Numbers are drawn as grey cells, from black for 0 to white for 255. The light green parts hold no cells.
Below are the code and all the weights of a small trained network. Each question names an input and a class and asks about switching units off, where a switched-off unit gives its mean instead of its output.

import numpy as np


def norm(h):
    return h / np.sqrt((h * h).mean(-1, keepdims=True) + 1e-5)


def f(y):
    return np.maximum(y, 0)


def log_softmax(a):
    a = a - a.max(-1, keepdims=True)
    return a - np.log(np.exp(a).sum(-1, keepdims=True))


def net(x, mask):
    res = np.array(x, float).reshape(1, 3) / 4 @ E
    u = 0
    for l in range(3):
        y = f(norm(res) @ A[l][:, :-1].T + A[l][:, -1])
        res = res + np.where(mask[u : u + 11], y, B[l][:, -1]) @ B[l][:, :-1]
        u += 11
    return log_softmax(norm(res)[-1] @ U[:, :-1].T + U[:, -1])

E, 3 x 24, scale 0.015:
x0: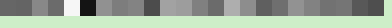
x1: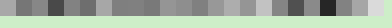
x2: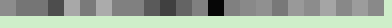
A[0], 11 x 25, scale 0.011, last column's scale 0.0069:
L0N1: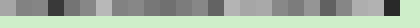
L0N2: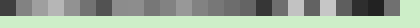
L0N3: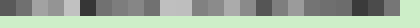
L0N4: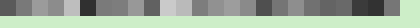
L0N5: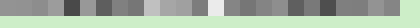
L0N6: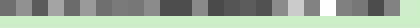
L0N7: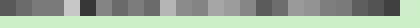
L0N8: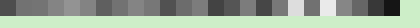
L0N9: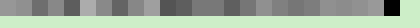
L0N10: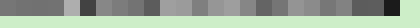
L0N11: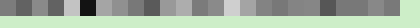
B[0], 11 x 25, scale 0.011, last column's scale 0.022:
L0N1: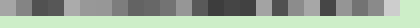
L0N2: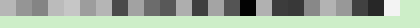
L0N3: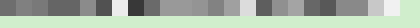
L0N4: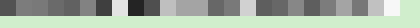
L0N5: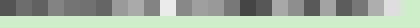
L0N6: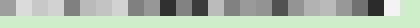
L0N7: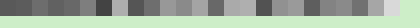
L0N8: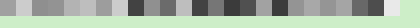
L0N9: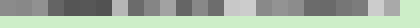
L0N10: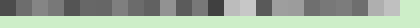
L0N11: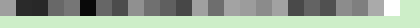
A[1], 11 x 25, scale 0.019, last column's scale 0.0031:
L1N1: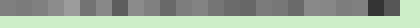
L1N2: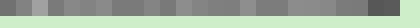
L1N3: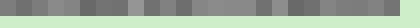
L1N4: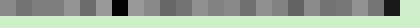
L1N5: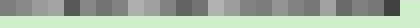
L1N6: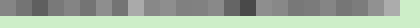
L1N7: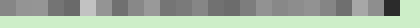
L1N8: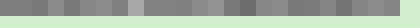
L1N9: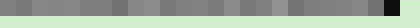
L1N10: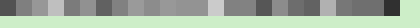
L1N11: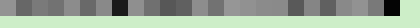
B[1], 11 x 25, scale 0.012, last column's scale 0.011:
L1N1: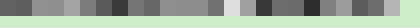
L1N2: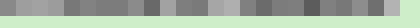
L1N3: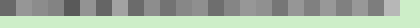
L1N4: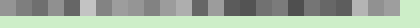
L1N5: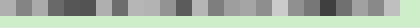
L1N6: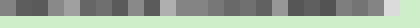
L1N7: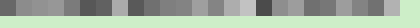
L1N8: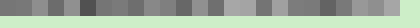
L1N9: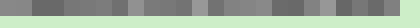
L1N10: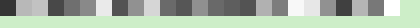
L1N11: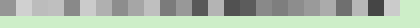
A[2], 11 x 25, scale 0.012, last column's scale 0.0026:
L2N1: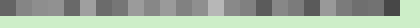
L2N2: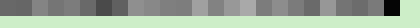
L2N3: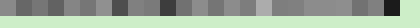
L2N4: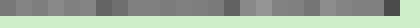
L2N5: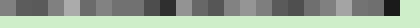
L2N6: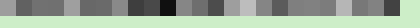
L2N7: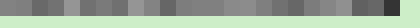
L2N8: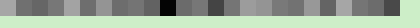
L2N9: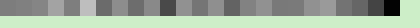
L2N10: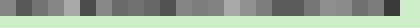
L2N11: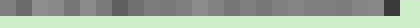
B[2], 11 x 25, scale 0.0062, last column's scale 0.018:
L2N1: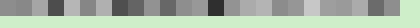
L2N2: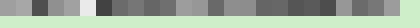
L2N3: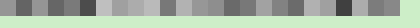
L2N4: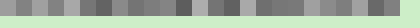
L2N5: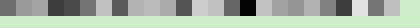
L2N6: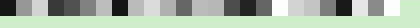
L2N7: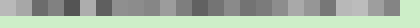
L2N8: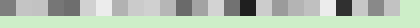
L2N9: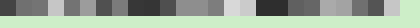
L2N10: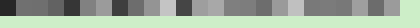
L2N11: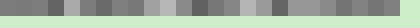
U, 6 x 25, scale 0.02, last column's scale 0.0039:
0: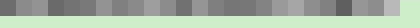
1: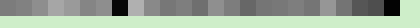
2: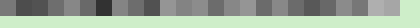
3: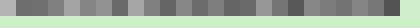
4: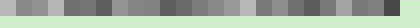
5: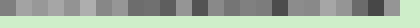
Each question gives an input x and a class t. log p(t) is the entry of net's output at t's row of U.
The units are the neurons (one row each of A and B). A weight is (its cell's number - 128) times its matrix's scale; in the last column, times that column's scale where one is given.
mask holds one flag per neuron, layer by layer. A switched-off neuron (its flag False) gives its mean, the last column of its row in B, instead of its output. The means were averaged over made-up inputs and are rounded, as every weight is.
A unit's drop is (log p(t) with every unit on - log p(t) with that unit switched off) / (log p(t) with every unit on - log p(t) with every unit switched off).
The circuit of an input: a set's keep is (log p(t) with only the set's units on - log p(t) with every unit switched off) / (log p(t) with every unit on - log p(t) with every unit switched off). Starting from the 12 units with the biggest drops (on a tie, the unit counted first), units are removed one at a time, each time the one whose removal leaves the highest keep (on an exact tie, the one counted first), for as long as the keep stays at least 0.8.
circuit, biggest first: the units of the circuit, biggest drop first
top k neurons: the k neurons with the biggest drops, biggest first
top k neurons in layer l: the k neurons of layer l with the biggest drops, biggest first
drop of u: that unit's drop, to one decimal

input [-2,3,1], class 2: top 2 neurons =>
[L0N6, L0N2]
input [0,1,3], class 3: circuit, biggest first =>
[L0N4, L0N3, L0N1]
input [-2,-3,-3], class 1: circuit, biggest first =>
[L0N4, L0N3]
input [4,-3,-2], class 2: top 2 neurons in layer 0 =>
[L0N4, L0N3]
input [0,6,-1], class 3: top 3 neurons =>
[L0N4, L0N3, L0N7]
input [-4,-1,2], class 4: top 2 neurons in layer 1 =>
[L1N5, L1N10]
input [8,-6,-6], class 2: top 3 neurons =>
[L0N4, L0N3, L0N7]
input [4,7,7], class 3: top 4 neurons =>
[L0N4, L0N3, L1N11, L1N4]
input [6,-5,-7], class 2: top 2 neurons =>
[L0N4, L0N3]
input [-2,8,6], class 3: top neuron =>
[L0N4]
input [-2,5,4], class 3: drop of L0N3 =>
0.5
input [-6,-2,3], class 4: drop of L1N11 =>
0.1
